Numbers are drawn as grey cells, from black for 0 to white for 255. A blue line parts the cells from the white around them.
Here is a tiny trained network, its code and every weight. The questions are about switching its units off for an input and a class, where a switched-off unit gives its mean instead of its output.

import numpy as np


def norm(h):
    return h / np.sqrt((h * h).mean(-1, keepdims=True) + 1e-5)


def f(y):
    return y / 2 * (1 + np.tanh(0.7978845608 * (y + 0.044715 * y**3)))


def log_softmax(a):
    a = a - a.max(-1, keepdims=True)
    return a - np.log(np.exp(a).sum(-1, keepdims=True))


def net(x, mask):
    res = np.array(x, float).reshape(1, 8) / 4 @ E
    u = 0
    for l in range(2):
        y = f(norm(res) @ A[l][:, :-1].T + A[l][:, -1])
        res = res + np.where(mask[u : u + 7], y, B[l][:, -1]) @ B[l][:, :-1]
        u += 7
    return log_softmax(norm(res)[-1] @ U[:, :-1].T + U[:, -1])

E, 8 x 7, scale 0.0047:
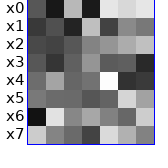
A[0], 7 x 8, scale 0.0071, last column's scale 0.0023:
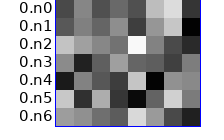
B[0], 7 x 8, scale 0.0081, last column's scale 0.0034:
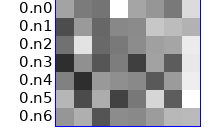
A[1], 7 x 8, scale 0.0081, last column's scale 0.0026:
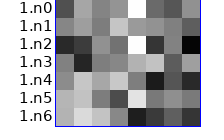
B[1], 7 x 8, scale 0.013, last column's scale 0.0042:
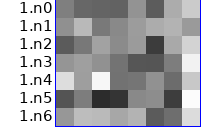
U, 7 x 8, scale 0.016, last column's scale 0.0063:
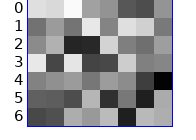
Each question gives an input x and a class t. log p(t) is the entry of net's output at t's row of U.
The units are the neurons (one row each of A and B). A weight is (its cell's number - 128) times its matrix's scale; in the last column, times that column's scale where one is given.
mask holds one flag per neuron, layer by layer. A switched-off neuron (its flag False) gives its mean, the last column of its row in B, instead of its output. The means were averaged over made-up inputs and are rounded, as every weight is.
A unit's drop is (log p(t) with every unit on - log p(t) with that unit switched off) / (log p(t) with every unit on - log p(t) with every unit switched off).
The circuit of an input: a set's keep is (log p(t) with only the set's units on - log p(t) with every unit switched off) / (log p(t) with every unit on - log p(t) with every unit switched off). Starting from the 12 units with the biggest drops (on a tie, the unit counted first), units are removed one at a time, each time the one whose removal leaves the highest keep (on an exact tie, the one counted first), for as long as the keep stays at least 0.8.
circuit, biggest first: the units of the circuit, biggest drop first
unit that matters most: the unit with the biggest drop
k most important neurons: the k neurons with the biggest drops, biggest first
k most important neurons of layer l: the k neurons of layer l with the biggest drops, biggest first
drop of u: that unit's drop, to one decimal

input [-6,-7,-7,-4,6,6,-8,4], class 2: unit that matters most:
1.n5
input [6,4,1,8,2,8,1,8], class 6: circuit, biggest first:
(0.n5; 1.n5; 1.n2)
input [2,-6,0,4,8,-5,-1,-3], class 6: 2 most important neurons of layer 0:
(0.n4; 0.n5)
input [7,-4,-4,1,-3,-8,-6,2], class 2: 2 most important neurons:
(1.n5; 0.n2)
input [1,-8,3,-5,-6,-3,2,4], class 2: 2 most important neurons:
(1.n5; 1.n4)
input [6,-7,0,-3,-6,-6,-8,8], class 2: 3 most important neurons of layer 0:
(0.n2; 0.n4; 0.n6)
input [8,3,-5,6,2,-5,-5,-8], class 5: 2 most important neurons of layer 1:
(1.n6; 1.n0)
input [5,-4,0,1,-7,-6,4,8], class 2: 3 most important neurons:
(1.n5; 1.n4; 0.n4)
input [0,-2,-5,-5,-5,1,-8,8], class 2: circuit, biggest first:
(1.n5; 0.n2)
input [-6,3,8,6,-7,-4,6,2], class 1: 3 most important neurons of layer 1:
(1.n5; 1.n1; 1.n3)
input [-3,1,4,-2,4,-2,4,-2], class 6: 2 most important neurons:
(0.n4; 1.n2)
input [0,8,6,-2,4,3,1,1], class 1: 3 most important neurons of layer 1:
(1.n1; 1.n5; 1.n6)
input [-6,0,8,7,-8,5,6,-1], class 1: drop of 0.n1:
0.2
